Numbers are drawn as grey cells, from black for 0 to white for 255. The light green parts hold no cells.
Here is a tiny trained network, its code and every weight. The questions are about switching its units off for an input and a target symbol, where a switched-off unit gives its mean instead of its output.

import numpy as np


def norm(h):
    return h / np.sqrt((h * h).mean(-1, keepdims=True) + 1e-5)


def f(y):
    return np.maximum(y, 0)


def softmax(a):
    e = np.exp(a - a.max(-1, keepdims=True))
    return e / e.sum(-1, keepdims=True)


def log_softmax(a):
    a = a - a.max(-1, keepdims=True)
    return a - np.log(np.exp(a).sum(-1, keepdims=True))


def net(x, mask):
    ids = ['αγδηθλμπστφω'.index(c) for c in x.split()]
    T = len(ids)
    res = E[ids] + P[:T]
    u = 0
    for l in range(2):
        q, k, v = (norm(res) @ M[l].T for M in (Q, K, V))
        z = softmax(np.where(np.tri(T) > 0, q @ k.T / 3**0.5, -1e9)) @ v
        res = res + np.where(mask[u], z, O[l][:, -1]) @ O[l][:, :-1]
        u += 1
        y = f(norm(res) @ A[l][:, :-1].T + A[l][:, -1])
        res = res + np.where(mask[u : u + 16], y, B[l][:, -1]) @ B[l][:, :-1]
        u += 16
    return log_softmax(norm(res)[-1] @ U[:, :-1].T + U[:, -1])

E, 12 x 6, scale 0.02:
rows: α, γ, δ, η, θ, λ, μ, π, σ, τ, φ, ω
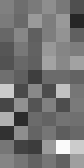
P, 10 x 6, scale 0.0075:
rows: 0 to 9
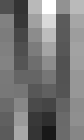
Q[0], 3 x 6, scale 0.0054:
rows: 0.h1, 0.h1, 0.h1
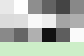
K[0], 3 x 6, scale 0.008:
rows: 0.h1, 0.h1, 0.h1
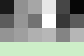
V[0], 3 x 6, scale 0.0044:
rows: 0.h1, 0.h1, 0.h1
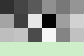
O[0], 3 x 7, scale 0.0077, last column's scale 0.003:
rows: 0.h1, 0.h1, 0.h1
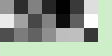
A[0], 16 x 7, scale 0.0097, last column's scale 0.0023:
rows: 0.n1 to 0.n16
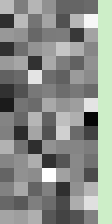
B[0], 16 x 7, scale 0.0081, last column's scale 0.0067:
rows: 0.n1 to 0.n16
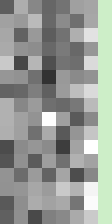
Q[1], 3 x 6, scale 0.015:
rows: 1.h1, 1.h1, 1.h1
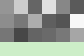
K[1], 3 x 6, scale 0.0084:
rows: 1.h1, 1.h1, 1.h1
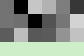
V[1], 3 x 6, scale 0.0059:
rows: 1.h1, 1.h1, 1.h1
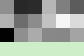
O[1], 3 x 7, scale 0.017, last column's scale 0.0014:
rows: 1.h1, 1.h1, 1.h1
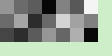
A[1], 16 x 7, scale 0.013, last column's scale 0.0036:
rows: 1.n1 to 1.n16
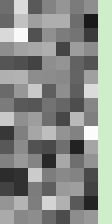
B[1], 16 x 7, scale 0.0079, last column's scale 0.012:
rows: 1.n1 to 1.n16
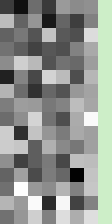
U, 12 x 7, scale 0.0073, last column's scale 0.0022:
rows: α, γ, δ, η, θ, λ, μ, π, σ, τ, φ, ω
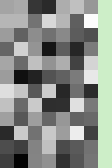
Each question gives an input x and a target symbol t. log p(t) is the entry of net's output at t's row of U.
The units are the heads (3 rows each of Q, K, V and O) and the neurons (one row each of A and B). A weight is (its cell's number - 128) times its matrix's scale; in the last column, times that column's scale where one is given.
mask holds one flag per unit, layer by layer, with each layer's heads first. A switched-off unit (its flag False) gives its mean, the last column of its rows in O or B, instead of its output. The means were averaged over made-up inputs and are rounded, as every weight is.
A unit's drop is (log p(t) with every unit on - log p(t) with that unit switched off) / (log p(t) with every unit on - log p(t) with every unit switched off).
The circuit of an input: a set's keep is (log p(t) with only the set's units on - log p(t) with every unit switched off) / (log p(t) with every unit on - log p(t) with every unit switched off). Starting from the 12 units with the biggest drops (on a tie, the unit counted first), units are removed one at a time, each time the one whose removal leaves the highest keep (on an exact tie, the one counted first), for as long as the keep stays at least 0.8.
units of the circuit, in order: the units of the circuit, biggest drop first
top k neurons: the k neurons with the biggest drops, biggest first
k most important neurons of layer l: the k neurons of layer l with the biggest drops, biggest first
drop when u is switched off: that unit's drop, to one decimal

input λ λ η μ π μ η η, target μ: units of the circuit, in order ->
0.h1
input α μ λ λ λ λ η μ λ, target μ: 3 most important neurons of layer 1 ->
1.n3, 1.n6, 1.n11
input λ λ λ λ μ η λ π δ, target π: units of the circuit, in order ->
1.n13, 1.n14
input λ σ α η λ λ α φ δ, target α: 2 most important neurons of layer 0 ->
0.n10, 0.n5
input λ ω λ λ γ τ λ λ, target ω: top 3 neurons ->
0.n6, 0.n5, 0.n16
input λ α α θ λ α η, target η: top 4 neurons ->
1.n13, 0.n11, 1.n14, 0.n7
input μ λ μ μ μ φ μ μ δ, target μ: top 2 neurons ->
1.n3, 0.n5
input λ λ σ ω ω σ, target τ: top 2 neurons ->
1.n14, 0.n14
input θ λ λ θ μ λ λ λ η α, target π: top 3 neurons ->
0.n3, 1.n13, 1.n16
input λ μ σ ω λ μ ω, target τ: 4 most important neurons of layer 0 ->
0.n14, 0.n5, 0.n16, 0.n12
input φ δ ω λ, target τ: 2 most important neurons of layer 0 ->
0.n5, 0.n6
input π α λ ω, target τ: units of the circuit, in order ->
1.h1, 0.h1, 1.n14
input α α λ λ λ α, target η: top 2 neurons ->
0.n11, 1.n13
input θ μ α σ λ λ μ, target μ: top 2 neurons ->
0.n5, 1.n3
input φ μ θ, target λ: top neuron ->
1.n12
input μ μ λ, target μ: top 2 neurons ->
0.n5, 1.n3
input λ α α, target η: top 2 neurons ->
0.n11, 0.n7
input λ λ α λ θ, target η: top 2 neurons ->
1.n13, 1.n14
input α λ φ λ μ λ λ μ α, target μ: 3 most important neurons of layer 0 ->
0.n7, 0.n5, 0.n12
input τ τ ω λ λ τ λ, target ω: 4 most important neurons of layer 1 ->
1.n13, 1.n10, 1.n16, 1.n9
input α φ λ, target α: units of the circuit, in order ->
1.h1
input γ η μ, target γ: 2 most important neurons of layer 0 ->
0.n10, 0.n7
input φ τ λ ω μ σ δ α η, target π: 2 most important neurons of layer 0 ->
0.n5, 0.n2
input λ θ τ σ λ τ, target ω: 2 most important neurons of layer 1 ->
1.n13, 1.n10
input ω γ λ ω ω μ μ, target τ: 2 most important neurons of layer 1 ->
1.n6, 1.n3
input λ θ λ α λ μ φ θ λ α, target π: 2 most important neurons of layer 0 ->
0.n3, 0.n16
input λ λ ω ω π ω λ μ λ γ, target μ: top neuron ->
1.n11
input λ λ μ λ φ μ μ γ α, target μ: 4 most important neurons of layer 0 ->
0.n7, 0.n5, 0.n15, 0.n16
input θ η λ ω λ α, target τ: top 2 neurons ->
1.n14, 0.n11
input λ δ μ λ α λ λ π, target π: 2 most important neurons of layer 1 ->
1.n13, 1.n7
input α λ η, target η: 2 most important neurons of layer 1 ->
1.n13, 1.n14
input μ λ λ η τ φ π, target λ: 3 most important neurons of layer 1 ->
1.n1, 1.n12, 1.n14
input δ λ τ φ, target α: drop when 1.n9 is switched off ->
0.1
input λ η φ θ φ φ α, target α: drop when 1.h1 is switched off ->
0.4
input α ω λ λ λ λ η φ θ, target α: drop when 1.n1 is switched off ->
-0.1
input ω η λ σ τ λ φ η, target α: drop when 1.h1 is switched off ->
0.7
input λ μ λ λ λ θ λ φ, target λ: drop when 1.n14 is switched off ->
0.2
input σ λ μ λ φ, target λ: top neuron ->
1.n14
